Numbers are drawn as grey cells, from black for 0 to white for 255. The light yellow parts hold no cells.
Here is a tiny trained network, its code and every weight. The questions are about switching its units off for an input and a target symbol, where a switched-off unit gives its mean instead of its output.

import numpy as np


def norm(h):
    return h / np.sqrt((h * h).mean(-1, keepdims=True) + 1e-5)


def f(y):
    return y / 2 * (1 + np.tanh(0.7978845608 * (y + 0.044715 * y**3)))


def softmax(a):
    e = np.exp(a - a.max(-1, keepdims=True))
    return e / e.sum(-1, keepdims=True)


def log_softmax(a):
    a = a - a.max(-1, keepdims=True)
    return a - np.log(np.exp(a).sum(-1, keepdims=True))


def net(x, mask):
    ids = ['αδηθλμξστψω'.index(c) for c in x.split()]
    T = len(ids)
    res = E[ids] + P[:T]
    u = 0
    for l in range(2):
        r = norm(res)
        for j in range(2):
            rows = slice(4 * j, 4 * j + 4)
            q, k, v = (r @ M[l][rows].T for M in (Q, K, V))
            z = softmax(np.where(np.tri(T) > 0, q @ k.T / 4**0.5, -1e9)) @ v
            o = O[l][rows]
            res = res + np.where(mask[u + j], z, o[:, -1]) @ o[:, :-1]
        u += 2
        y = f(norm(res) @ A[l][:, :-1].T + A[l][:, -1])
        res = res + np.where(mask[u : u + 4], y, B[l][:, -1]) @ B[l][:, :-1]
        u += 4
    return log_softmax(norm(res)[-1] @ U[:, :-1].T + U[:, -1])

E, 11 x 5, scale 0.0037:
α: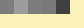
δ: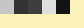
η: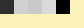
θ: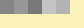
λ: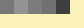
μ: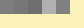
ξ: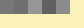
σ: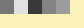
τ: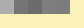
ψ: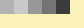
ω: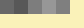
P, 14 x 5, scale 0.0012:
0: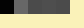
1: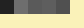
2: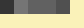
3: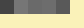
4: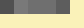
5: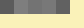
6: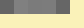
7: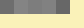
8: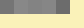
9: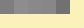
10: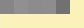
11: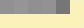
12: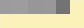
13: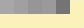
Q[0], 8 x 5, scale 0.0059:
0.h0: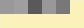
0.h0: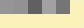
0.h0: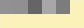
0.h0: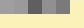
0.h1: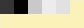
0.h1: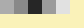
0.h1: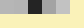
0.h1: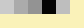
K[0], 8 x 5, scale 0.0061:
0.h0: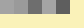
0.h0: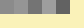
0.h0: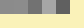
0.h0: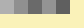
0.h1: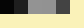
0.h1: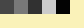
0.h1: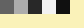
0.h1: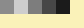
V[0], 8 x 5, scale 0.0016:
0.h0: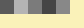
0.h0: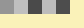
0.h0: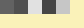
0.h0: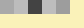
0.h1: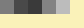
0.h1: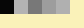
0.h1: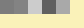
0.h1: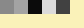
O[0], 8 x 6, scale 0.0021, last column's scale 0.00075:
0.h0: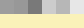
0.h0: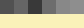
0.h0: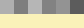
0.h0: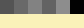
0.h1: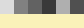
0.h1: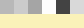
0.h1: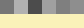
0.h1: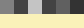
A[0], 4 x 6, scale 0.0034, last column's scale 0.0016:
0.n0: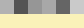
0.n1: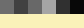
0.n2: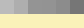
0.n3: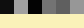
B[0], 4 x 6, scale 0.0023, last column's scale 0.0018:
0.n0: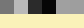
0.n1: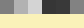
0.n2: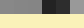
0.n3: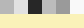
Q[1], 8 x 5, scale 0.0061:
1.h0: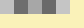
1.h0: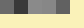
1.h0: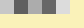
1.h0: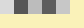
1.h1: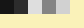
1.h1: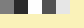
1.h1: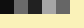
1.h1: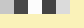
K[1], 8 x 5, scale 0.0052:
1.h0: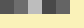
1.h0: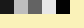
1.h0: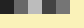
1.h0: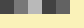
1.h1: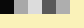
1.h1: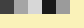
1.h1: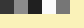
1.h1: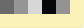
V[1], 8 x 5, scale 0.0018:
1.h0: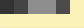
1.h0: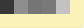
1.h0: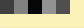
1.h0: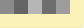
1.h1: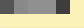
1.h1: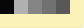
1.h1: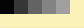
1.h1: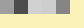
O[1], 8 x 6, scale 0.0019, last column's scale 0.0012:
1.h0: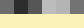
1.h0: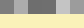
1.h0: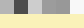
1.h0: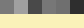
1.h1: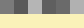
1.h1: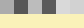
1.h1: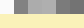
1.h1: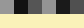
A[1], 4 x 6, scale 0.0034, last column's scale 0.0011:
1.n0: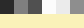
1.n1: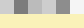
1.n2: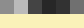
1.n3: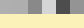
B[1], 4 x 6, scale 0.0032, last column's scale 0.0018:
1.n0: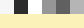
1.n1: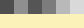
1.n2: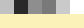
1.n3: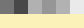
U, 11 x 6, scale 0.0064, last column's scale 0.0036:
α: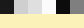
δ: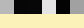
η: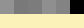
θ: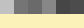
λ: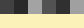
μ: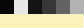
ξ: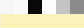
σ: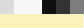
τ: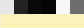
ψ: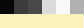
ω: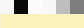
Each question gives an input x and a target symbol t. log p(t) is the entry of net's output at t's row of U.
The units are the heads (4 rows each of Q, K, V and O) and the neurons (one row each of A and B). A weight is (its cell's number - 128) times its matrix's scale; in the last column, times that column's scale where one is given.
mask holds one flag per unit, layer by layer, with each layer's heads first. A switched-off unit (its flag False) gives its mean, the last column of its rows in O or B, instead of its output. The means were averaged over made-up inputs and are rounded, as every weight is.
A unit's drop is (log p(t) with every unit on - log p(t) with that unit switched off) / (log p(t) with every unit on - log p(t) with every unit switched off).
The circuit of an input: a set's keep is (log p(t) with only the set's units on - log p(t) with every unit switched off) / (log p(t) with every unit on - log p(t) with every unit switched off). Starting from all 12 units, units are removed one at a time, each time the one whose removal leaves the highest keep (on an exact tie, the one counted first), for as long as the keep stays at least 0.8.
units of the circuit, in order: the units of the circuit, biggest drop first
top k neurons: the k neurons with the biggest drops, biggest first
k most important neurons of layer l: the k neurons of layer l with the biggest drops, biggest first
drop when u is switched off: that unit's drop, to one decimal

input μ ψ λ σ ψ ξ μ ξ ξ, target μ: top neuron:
(0.n2)
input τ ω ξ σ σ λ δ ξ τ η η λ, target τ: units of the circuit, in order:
(1.n2; 0.h1; 1.n0)
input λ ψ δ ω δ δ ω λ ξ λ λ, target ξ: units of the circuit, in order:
(1.n0; 1.n2)
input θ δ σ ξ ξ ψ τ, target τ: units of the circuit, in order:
(1.n0; 0.h1)
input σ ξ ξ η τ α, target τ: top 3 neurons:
(1.n2; 1.n0; 1.n3)
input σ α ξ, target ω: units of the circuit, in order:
(1.n0; 0.h1; 0.n2)
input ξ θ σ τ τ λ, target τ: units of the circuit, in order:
(1.n2; 1.n0)
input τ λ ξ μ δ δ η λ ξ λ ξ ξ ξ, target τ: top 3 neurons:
(0.n2; 0.n3; 1.n2)
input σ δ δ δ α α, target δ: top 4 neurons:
(1.n2; 1.n0; 0.n3; 0.n2)
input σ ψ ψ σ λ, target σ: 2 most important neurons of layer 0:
(0.n1; 0.n3)
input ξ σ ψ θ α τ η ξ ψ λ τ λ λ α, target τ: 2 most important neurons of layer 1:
(1.n2; 1.n0)
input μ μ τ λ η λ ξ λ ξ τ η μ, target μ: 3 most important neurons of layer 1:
(1.n2; 1.n0; 1.n3)
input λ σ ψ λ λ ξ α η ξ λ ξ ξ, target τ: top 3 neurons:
(0.n2; 0.n3; 0.n1)
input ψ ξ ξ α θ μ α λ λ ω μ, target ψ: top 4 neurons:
(0.n1; 1.n1; 0.n3; 1.n2)
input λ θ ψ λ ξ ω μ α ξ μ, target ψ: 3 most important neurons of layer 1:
(1.n1; 1.n2; 1.n3)
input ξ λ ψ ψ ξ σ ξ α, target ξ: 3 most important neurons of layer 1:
(1.n0; 1.n2; 1.n3)
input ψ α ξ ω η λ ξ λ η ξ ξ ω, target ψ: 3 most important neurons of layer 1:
(1.n1; 1.n2; 1.n3)
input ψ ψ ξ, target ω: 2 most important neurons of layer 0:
(0.n2; 0.n0)
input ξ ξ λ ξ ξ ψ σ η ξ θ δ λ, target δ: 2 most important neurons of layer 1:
(1.n2; 1.n0)
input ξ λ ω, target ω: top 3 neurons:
(1.n0; 0.n2; 0.n3)
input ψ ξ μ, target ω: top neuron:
(1.n0)
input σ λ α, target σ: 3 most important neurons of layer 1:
(1.n2; 1.n0; 1.n1)
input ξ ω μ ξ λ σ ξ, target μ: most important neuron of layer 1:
(1.n0)
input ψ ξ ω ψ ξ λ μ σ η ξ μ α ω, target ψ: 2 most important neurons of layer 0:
(0.n3; 0.n1)
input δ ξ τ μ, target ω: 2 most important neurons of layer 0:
(0.n3; 0.n2)
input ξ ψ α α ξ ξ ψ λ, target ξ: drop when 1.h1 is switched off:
0.0
